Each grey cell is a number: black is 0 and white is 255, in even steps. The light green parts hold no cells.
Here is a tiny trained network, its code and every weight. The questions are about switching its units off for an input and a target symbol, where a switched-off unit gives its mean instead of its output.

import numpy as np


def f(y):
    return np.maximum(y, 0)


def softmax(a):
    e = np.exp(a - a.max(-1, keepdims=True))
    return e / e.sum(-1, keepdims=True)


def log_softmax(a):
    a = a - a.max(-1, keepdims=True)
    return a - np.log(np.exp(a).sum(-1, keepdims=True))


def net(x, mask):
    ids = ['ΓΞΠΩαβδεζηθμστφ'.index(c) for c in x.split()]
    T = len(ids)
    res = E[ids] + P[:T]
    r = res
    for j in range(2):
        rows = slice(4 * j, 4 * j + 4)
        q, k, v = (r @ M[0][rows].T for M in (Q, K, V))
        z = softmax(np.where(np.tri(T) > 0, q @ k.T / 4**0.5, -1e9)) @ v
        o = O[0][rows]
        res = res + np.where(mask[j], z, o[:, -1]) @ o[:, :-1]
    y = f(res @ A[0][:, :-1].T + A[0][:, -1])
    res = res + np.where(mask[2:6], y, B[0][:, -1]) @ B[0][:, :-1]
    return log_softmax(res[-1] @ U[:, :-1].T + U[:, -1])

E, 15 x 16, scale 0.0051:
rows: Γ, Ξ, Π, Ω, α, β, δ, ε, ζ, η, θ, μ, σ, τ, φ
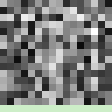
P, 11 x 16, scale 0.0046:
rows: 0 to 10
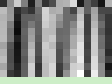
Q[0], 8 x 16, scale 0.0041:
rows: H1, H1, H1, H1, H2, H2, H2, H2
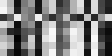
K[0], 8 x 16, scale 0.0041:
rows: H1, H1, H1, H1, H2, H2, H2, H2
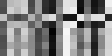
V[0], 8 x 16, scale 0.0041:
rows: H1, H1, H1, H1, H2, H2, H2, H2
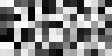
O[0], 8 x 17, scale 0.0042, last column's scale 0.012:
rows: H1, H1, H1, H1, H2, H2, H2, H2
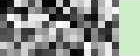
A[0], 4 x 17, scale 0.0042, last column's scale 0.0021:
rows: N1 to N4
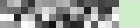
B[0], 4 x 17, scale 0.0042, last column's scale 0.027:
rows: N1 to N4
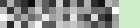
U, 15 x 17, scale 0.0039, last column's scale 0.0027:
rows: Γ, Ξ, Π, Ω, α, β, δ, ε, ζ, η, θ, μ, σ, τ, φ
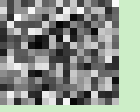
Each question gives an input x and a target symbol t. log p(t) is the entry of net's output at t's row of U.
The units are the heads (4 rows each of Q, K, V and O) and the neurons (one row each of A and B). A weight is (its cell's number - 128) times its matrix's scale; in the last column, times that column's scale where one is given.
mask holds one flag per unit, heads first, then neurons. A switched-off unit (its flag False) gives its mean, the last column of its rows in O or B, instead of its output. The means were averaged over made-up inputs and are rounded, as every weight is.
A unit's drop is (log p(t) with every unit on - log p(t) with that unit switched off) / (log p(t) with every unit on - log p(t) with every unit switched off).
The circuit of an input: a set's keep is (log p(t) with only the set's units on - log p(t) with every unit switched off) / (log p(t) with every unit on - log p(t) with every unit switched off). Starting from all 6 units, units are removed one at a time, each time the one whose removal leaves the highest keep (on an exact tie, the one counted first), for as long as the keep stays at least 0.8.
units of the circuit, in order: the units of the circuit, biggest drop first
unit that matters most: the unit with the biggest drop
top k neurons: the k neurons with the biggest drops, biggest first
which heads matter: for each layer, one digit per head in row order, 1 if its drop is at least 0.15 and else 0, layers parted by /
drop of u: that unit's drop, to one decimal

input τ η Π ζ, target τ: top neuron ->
[N3]
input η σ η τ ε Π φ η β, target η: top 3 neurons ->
[N3 N4 N2]
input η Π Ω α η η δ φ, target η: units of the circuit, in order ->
[H2 N3 H1]
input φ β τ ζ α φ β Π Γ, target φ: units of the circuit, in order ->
[H2 H1 N2]
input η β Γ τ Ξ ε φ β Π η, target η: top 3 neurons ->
[N3 N4 N2]
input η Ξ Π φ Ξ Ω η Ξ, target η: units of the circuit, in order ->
[H2 H1 N3]
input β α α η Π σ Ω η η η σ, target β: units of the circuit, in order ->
[H1 H2 N2]
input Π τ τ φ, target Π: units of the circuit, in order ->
[H1 H2]
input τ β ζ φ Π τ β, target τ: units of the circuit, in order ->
[H1 H2 N3 N2]
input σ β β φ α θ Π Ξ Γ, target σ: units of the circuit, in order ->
[H1 H2]
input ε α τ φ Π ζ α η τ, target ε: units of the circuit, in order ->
[H1 N2 H2]
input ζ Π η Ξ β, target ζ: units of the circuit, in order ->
[H2 H1]
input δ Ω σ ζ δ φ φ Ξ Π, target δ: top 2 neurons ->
[N2 N4]
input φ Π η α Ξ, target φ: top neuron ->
[N2]
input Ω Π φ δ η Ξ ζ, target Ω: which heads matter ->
11
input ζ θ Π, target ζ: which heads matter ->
11
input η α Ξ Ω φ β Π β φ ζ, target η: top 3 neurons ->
[N3 N4 N2]
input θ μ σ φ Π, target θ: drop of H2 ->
0.4
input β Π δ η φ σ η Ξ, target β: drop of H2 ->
0.2
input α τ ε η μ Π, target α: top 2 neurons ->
[N2 N4]
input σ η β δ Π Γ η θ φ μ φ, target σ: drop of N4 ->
0.0
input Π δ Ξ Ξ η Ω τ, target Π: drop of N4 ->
0.2
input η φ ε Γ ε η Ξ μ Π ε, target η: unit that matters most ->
H2
